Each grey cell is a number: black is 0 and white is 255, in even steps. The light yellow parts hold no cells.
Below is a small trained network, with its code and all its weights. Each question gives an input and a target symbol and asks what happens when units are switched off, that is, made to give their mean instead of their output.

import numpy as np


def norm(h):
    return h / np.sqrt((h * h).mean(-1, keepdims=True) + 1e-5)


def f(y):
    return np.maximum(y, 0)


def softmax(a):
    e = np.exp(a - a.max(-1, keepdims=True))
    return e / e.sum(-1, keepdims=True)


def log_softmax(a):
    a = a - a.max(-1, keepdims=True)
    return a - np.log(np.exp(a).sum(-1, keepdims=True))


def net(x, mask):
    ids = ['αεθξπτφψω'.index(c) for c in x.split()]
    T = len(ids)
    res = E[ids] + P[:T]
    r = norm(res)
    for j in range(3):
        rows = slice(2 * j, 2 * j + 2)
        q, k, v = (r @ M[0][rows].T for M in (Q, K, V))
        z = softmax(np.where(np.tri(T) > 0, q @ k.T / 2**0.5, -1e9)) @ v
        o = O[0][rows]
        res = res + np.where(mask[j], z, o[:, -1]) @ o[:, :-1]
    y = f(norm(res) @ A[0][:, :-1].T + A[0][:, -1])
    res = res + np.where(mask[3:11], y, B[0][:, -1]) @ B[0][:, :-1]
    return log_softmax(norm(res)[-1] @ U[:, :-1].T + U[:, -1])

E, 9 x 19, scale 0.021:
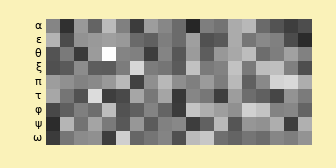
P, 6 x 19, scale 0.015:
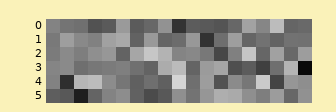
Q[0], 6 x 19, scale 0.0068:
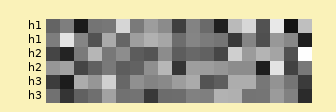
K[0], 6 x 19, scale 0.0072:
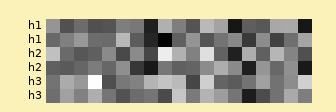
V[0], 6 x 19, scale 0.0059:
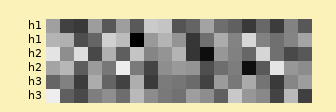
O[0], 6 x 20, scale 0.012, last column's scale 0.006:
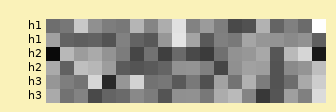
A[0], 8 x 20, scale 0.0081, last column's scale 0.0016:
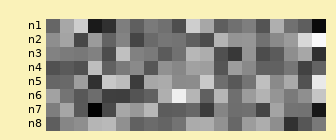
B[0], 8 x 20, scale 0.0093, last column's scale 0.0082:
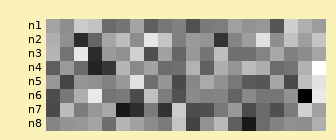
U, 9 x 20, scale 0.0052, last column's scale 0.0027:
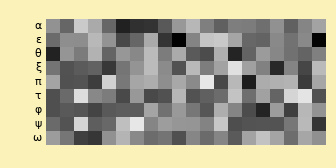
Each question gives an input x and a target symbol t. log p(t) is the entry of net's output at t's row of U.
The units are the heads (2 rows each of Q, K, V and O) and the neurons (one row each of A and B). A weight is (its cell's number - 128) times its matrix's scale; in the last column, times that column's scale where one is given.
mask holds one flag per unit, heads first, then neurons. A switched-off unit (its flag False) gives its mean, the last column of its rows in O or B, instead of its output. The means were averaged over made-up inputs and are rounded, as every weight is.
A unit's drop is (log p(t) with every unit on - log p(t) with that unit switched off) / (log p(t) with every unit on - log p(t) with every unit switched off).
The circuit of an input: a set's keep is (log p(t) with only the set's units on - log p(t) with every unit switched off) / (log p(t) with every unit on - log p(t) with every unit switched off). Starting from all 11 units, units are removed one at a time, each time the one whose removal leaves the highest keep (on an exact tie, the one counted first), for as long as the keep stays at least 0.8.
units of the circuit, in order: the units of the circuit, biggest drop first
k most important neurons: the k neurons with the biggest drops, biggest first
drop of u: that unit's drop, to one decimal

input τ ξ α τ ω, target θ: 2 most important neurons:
[n6 n7]
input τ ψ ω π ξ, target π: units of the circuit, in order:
[h3]
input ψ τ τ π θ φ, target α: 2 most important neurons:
[n6 n2]
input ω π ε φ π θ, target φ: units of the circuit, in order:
[h2 n7]
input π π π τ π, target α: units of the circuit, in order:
[h1 h2]
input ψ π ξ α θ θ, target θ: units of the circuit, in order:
[h1 n6]
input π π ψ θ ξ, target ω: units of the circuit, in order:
[h1 h3]
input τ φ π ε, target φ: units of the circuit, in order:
[h2 n7]
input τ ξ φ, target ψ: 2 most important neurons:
[n6 n8]
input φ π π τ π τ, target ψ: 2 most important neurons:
[n6 n2]
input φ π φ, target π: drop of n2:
-0.1
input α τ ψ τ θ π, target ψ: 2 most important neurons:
[n2 n5]
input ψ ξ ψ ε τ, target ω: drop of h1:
0.5
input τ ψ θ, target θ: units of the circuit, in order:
[h3]
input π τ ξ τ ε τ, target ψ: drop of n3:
0.1
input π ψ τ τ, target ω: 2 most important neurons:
[n2 n6]
